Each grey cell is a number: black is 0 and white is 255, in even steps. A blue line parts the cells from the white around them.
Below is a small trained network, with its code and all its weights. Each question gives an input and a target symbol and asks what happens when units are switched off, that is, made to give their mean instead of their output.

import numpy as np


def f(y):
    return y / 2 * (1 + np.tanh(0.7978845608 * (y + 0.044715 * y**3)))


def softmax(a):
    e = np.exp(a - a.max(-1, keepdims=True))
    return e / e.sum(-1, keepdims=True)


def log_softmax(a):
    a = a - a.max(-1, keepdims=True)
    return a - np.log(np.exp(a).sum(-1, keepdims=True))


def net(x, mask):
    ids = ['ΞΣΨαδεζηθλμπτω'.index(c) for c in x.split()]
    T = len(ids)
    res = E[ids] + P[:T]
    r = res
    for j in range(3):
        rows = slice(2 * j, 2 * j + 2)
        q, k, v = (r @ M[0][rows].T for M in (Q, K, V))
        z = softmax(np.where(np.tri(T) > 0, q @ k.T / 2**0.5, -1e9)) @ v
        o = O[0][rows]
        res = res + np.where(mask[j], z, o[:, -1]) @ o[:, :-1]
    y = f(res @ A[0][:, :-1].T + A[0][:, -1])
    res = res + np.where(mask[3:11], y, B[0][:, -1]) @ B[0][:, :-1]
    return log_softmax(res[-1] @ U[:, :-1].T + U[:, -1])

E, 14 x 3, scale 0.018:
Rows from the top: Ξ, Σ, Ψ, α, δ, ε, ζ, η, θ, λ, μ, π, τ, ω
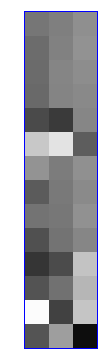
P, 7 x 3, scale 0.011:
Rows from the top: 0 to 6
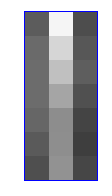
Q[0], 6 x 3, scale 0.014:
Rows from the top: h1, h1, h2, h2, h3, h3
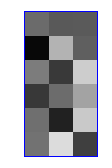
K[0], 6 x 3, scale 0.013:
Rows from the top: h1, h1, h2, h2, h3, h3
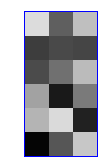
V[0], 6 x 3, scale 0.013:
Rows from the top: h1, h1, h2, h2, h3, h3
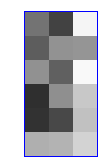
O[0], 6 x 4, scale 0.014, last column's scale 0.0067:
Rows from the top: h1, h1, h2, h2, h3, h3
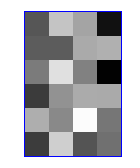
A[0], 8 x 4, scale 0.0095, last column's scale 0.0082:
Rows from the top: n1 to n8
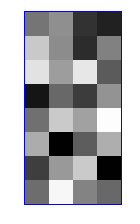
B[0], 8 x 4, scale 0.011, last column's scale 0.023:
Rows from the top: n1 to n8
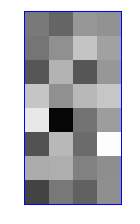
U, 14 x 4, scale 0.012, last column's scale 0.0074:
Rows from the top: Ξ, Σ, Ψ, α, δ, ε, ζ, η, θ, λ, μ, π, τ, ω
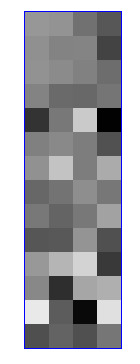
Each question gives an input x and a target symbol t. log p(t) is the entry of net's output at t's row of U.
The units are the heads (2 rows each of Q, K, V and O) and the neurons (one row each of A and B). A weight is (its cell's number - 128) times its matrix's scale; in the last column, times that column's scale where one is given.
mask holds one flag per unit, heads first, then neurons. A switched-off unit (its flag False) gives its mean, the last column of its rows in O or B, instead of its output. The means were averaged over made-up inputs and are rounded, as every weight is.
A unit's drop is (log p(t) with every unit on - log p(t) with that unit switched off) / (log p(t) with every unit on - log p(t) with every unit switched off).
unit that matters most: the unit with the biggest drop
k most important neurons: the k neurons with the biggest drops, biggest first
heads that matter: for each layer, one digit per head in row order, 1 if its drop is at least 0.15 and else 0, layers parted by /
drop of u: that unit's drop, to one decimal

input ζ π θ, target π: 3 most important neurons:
[n6 n5 n3]
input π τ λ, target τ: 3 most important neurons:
[n5 n6 n2]
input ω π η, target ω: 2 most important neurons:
[n6 n4]
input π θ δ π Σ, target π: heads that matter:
110
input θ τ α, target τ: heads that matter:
010
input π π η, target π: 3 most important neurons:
[n5 n6 n3]
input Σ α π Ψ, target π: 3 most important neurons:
[n6 n5 n3]
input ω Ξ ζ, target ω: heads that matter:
110
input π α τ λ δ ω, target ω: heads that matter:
011
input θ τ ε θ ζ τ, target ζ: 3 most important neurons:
[n2 n4 n6]
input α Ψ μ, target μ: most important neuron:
[n7]
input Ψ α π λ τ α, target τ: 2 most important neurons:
[n6 n2]
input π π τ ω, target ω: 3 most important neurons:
[n6 n2 n5]
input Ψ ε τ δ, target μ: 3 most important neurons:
[n4 n2 n1]
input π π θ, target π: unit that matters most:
n5
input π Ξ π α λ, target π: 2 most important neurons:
[n6 n3]
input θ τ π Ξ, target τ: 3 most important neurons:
[n5 n6 n2]
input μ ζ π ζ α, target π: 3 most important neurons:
[n6 n5 n4]
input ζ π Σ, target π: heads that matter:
001
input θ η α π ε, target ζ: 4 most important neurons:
[n6 n2 n5 n3]
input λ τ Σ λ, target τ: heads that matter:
010
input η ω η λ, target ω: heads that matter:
111
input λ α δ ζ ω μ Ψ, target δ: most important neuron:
[n5]
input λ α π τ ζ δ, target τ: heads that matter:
110
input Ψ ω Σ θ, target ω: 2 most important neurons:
[n6 n5]
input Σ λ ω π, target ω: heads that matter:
101
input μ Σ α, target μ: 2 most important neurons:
[n7 n3]
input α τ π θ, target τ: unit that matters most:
h2
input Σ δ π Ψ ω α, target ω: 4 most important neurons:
[n6 n4 n5 n2]
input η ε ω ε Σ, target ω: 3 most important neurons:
[n6 n4 n5]
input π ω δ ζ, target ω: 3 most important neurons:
[n6 n4 n3]
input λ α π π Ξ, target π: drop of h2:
0.6
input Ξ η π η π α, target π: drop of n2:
0.0
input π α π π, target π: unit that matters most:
n5
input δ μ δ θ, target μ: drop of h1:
0.2
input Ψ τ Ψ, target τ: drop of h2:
0.7
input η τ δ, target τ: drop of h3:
0.1
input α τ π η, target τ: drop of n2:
0.3
